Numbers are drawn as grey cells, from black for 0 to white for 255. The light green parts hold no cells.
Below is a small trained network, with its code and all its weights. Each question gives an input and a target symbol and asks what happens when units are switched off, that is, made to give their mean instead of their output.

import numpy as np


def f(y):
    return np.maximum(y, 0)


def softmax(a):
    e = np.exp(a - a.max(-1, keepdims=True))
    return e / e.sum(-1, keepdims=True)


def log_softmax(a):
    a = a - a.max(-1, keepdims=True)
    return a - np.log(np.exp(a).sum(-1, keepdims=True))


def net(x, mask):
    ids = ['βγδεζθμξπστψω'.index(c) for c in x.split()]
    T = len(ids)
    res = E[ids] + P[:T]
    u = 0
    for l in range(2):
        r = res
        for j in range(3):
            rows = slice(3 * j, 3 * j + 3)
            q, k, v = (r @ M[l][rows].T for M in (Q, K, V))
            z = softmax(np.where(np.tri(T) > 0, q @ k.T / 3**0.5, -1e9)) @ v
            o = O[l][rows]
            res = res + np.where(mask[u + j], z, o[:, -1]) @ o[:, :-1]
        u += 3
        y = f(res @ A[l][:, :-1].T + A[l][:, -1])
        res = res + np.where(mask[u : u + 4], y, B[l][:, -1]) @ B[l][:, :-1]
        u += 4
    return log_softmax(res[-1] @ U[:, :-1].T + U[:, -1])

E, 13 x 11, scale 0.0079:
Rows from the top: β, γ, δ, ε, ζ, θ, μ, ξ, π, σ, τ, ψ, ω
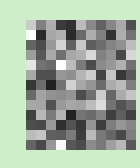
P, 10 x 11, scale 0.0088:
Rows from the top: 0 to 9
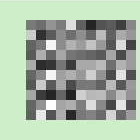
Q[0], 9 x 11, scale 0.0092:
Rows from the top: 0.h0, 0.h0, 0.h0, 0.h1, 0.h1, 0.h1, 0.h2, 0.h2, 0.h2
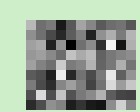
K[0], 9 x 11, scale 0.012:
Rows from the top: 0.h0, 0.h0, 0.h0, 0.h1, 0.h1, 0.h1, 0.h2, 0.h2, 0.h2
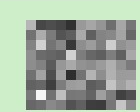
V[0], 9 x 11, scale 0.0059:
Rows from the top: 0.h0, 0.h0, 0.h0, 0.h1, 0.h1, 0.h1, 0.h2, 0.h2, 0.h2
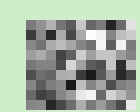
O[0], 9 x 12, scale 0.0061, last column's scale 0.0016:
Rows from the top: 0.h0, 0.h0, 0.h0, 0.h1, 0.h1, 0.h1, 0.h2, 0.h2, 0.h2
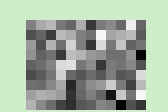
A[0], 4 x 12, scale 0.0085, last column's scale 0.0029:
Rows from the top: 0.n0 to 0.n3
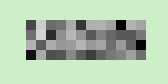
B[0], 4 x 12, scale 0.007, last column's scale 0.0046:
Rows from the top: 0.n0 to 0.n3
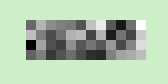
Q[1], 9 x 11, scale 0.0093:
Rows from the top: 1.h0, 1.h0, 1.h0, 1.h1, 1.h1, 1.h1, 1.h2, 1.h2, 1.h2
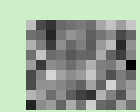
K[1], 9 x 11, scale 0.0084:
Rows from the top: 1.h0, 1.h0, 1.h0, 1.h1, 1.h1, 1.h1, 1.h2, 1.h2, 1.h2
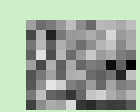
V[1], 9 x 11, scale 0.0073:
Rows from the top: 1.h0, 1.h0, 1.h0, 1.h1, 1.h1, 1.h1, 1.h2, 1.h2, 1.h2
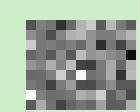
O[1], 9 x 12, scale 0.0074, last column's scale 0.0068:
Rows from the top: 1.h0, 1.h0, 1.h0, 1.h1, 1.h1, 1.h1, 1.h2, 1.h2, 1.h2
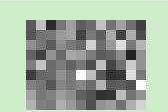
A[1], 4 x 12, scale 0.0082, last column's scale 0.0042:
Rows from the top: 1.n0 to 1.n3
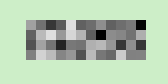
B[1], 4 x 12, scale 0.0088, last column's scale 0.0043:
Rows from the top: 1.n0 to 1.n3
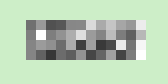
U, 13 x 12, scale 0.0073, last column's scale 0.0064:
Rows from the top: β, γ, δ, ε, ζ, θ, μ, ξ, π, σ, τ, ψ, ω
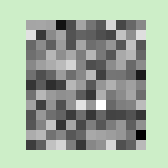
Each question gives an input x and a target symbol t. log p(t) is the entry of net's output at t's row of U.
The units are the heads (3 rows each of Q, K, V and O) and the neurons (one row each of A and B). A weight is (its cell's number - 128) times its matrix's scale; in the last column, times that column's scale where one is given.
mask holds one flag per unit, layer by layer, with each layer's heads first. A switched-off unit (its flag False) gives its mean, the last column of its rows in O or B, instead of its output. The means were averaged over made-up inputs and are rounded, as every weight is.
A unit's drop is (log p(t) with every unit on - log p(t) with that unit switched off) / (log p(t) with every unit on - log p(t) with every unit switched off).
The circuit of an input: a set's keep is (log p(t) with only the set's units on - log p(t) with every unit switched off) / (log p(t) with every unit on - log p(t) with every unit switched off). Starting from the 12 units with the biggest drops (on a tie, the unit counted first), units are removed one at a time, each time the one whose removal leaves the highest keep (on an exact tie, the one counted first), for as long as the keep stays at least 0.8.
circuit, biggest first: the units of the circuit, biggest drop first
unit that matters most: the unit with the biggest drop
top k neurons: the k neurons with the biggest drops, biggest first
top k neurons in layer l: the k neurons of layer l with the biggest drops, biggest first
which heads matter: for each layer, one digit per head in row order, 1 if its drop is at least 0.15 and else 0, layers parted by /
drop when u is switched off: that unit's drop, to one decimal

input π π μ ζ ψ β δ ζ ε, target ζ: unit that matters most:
1.n1
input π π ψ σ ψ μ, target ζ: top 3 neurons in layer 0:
[0.n1, 0.n0, 0.n2]
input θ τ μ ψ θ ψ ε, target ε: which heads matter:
100 / 010
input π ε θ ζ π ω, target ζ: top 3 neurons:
[1.n1, 0.n1, 0.n0]
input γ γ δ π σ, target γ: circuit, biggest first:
[1.h2, 0.h1]
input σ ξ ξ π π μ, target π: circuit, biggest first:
[1.h2, 0.h1, 1.h0]
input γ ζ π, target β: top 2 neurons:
[1.n3, 0.n2]
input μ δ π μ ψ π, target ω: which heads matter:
011 / 101
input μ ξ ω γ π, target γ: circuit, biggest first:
[0.h2, 1.h2]
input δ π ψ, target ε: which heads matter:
011 / 011
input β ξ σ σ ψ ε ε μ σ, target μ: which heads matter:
101 / 100
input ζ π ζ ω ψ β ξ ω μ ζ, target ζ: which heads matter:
000 / 111
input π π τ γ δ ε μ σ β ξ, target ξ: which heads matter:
100 / 101
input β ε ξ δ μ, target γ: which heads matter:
001 / 001
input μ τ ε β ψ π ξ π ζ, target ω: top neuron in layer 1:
[1.n2]
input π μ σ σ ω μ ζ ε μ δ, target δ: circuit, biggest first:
[0.h0, 1.h1]
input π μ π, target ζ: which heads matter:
001 / 001
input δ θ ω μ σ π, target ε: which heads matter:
010 / 011
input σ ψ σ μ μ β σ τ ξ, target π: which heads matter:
111 / 101
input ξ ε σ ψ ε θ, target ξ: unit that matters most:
1.h1
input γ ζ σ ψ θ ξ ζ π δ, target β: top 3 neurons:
[1.n3, 1.n1, 0.n2]
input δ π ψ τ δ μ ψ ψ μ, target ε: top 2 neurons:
[1.n2, 0.n3]
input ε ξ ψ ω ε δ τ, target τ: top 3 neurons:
[1.n2, 0.n0, 0.n1]
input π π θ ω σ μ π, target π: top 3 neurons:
[0.n1, 0.n0, 1.n0]
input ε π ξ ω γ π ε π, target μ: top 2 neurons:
[0.n2, 0.n0]
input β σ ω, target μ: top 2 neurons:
[1.n3, 0.n2]
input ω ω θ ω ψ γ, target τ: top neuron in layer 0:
[0.n2]
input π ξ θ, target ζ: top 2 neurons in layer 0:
[0.n1, 0.n0]
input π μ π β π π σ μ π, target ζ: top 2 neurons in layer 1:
[1.n1, 1.n0]
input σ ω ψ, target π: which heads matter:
011 / 101
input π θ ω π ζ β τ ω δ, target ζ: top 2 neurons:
[1.n1, 0.n1]
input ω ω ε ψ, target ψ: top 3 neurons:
[0.n0, 1.n0, 0.n3]
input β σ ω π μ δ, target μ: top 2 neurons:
[1.n3, 0.n2]
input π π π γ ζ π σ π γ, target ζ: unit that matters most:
1.n1
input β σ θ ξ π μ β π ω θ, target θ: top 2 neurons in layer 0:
[0.n0, 0.n3]
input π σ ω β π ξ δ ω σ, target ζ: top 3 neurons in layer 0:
[0.n1, 0.n0, 0.n2]
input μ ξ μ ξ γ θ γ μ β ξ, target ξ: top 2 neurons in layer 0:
[0.n0, 0.n3]
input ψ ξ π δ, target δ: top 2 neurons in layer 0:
[0.n2, 0.n3]
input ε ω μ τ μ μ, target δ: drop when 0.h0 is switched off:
0.2
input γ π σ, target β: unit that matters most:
0.h0
